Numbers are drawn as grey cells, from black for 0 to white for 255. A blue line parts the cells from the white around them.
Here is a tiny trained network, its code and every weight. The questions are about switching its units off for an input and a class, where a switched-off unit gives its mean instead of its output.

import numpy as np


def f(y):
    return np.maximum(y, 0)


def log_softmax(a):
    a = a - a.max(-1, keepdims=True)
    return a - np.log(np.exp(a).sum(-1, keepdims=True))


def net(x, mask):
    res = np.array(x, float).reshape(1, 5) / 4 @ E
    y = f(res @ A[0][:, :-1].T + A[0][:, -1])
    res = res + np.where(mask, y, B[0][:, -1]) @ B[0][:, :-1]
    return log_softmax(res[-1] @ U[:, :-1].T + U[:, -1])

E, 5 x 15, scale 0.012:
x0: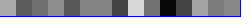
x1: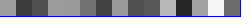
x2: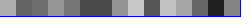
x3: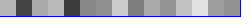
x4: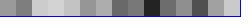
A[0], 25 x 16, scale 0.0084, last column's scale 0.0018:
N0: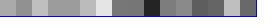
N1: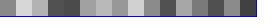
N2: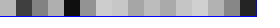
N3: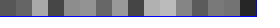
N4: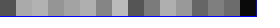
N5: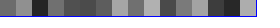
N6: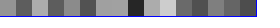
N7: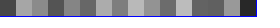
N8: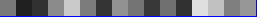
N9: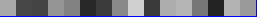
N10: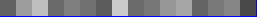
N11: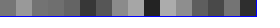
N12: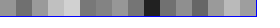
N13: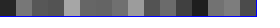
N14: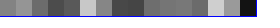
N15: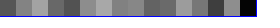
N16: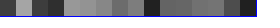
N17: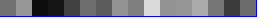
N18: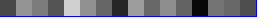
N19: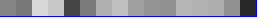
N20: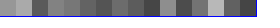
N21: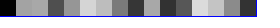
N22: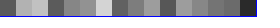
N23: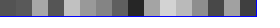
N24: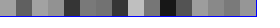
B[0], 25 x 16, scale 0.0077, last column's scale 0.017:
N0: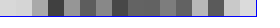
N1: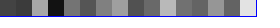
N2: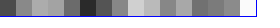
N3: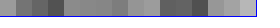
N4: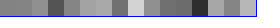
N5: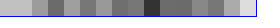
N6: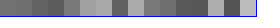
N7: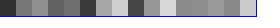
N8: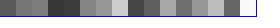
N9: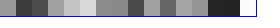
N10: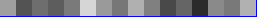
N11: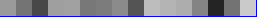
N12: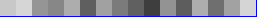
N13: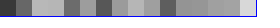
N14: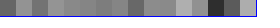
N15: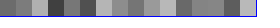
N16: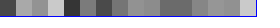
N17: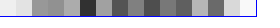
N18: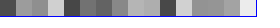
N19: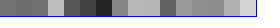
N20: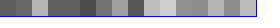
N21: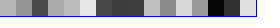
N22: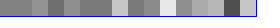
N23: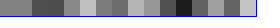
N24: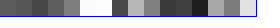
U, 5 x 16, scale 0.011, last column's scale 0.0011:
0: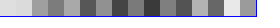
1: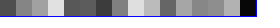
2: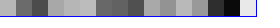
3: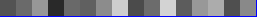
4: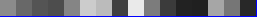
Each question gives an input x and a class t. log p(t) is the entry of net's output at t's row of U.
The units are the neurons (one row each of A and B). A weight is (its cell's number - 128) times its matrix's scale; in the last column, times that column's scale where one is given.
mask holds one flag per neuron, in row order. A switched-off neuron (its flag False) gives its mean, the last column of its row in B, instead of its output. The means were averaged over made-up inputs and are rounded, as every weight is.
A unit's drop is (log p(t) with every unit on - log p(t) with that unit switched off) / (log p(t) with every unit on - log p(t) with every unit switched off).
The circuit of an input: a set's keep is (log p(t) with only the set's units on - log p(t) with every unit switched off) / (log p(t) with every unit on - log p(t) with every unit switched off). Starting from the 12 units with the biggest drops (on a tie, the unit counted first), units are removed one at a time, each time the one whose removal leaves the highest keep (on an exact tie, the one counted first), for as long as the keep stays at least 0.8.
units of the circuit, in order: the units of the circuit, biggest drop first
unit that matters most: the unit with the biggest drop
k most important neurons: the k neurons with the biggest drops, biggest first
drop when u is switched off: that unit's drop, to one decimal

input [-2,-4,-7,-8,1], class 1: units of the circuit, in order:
[N18]
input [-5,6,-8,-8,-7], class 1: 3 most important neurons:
[N16, N13, N18]
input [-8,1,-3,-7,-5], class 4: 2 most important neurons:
[N23, N6]
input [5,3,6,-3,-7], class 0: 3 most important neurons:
[N17, N5, N21]
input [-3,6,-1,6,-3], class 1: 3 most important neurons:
[N2, N19, N1]
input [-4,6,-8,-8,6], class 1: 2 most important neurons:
[N18, N13]
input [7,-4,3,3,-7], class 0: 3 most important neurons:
[N17, N5, N23]
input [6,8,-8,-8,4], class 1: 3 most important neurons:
[N18, N13, N16]
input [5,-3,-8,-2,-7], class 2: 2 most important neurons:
[N21, N0]
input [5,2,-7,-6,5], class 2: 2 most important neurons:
[N21, N2]
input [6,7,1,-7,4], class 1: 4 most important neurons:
[N18, N13, N1, N16]
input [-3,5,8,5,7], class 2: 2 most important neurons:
[N9, N17]
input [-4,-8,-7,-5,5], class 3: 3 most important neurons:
[N7, N1, N22]
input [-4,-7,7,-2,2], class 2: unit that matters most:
N9
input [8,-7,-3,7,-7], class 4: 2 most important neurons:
[N24, N0]
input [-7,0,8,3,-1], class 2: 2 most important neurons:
[N9, N11]
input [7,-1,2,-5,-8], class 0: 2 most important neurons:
[N17, N5]
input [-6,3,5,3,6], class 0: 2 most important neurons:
[N12, N24]
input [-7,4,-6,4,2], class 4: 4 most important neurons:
[N4, N6, N9, N23]
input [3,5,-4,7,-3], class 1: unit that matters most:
N2
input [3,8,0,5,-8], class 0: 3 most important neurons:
[N17, N5, N1]
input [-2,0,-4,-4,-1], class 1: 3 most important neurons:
[N9, N18, N16]
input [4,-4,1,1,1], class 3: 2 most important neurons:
[N1, N23]
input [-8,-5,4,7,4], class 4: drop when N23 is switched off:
0.6
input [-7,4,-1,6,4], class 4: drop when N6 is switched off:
0.2
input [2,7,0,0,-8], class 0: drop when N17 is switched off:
1.7
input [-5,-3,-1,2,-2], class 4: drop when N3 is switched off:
0.0
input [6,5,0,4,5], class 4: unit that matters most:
N24
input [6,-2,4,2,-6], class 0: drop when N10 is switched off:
0.1
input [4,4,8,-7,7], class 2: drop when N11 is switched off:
0.6
